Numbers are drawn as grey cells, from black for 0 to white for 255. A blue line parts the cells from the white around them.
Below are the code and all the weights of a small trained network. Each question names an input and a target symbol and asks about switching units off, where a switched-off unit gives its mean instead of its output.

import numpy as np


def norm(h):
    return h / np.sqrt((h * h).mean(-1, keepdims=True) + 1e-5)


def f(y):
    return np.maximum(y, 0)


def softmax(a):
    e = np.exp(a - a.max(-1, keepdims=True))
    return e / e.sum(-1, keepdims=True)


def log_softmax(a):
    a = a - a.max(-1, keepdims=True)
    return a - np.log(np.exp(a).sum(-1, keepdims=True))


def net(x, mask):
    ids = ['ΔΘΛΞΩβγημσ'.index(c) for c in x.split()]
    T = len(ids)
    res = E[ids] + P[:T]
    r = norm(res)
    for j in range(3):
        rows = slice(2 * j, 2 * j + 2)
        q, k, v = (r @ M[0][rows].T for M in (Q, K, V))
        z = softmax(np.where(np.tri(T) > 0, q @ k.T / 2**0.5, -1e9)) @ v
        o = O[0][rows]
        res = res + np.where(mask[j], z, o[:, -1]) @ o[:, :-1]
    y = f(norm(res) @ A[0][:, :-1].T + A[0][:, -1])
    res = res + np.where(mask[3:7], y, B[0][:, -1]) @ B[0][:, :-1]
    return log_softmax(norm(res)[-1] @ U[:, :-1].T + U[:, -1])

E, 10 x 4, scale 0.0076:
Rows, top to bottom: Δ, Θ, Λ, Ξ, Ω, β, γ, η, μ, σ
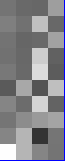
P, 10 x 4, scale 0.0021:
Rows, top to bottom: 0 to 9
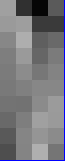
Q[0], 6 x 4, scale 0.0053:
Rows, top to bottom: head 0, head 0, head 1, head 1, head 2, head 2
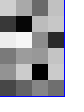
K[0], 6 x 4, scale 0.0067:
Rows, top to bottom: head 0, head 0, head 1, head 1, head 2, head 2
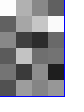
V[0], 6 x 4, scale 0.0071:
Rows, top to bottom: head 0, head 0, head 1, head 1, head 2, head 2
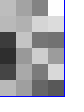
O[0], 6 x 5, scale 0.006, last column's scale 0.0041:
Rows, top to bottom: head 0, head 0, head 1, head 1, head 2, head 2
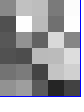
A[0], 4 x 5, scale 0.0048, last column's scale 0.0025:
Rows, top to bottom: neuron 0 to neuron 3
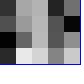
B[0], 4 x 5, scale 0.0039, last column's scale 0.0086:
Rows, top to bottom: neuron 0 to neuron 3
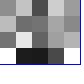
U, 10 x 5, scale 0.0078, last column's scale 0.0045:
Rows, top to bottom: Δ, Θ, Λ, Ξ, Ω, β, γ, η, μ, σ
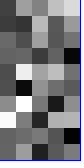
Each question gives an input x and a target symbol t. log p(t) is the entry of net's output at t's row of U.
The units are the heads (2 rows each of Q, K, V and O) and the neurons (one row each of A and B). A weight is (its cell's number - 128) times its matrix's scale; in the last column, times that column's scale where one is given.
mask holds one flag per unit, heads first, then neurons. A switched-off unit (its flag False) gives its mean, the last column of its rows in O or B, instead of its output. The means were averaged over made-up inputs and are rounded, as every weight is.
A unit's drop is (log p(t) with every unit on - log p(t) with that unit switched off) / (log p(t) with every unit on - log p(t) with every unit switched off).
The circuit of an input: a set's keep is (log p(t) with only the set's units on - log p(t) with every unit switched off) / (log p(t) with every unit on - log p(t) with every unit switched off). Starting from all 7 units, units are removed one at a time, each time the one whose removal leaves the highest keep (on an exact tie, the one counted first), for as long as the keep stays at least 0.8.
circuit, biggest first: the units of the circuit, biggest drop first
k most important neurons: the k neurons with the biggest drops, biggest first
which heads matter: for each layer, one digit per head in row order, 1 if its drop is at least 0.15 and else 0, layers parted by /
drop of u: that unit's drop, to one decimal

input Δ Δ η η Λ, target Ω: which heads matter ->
110
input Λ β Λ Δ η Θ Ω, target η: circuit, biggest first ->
(neuron 3; head 1; head 2)
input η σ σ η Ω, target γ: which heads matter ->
110
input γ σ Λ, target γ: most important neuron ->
(neuron 3)
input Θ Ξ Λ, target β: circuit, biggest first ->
(head 0; neuron 3; head 2)
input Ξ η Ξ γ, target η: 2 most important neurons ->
(neuron 3; neuron 2)
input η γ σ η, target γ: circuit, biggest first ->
(head 0; head 2)
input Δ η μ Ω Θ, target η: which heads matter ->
000
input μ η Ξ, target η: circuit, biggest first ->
(neuron 3; head 2)
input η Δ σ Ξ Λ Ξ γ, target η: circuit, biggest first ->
(head 1; neuron 0; head 0)
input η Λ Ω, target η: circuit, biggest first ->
(head 1; head 2; head 0)
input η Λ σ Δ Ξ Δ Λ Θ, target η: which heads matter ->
010
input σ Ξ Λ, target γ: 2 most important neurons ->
(neuron 3; neuron 1)
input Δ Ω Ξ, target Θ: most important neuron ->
(neuron 3)
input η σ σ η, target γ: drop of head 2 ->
0.2
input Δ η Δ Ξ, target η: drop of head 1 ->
0.1
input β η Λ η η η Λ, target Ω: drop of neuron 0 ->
0.0
